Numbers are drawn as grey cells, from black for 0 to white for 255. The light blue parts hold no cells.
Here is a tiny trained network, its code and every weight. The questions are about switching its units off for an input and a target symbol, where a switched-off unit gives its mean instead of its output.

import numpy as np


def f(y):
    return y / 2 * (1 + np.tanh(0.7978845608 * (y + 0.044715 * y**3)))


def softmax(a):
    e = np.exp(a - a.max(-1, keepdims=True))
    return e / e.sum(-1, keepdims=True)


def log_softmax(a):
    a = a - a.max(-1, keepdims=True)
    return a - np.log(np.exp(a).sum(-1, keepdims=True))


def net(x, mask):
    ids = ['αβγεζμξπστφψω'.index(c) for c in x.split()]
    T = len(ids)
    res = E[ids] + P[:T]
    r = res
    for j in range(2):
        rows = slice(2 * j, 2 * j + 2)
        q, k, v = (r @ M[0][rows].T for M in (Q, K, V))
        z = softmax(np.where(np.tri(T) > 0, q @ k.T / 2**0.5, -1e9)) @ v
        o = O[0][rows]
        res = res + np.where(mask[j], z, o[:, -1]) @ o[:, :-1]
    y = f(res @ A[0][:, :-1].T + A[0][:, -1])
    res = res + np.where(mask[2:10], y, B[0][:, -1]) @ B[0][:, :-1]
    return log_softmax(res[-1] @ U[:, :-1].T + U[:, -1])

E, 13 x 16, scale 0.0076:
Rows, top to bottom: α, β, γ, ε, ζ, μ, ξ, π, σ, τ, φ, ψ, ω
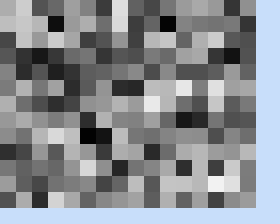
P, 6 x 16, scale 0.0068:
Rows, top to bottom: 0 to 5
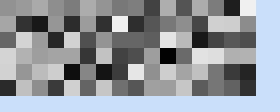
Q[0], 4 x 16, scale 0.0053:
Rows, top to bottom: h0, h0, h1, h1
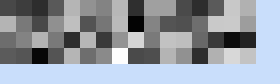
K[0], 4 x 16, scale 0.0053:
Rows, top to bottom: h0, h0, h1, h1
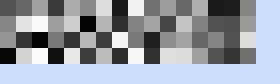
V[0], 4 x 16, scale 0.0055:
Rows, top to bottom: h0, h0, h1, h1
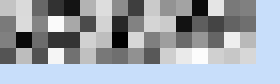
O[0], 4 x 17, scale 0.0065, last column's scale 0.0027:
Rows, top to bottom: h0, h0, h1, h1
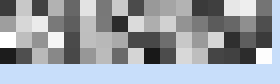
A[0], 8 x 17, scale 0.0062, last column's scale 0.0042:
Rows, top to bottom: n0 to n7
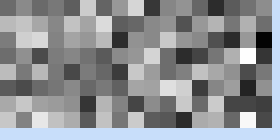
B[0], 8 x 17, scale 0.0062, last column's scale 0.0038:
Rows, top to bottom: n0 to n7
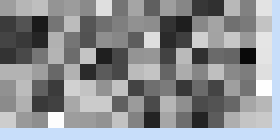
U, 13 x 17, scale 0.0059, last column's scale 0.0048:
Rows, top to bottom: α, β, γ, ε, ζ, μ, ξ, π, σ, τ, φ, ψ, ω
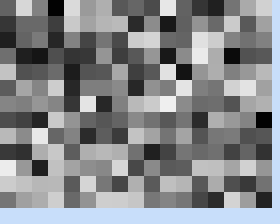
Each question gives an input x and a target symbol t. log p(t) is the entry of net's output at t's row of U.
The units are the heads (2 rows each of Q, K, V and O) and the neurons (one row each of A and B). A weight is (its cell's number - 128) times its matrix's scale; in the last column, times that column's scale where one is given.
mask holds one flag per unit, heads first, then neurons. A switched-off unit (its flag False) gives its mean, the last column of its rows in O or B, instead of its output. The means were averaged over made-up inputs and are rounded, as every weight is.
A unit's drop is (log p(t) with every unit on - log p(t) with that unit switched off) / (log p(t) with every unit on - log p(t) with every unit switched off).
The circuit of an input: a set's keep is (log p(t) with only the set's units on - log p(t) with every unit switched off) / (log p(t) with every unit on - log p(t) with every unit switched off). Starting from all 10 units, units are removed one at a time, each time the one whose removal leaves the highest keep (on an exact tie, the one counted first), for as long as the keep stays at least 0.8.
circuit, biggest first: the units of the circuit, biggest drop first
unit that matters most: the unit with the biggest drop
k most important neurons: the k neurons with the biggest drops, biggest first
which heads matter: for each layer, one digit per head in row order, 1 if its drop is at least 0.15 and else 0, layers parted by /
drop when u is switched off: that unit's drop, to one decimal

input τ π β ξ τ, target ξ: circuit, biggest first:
(h1, h0, n3, n2)
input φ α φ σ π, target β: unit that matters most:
h0
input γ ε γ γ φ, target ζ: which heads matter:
11
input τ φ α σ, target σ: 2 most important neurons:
(n4, n7)
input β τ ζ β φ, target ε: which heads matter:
10
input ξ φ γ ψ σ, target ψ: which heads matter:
01
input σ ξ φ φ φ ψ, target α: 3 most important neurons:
(n5, n2, n6)
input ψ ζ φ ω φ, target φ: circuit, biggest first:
(h1, h0)
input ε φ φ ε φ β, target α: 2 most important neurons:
(n6, n2)
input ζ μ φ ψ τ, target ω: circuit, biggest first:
(h0, n0, h1)
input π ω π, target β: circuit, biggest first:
(n2, h0, n5)
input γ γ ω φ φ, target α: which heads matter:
01
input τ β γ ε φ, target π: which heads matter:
11
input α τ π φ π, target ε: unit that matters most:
h0
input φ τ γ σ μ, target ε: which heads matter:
10
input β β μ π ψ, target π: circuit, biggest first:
(h0, h1, n3)
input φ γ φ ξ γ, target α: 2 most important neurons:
(n5, n2)
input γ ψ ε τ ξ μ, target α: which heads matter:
00
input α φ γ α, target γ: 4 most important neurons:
(n5, n0, n7, n6)
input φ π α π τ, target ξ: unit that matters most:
h1
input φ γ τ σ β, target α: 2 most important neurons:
(n0, n2)
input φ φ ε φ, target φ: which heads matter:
01
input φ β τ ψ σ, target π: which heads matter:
11
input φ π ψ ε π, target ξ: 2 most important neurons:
(n3, n2)
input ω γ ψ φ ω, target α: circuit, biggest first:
(h1, n5, n0)
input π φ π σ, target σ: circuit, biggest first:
(h0, n4)
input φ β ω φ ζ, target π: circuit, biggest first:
(h0, h1, n3)
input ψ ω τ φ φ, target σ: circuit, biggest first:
(n4, n0, h1)
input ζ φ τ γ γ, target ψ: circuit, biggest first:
(h1)
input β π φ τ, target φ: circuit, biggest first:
(h1, n7)
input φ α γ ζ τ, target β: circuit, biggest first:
(h0, h1)
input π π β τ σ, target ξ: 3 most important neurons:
(n3, n2, n1)
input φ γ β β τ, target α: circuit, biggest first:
(h1, n0, n5)
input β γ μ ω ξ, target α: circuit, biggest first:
(h1, n5)
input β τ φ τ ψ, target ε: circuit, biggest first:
(h0)
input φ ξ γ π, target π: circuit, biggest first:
(h1, n3, n7)
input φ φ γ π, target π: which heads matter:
01
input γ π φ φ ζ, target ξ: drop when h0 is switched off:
0.5
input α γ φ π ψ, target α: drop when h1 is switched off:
0.6
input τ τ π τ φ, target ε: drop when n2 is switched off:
0.0
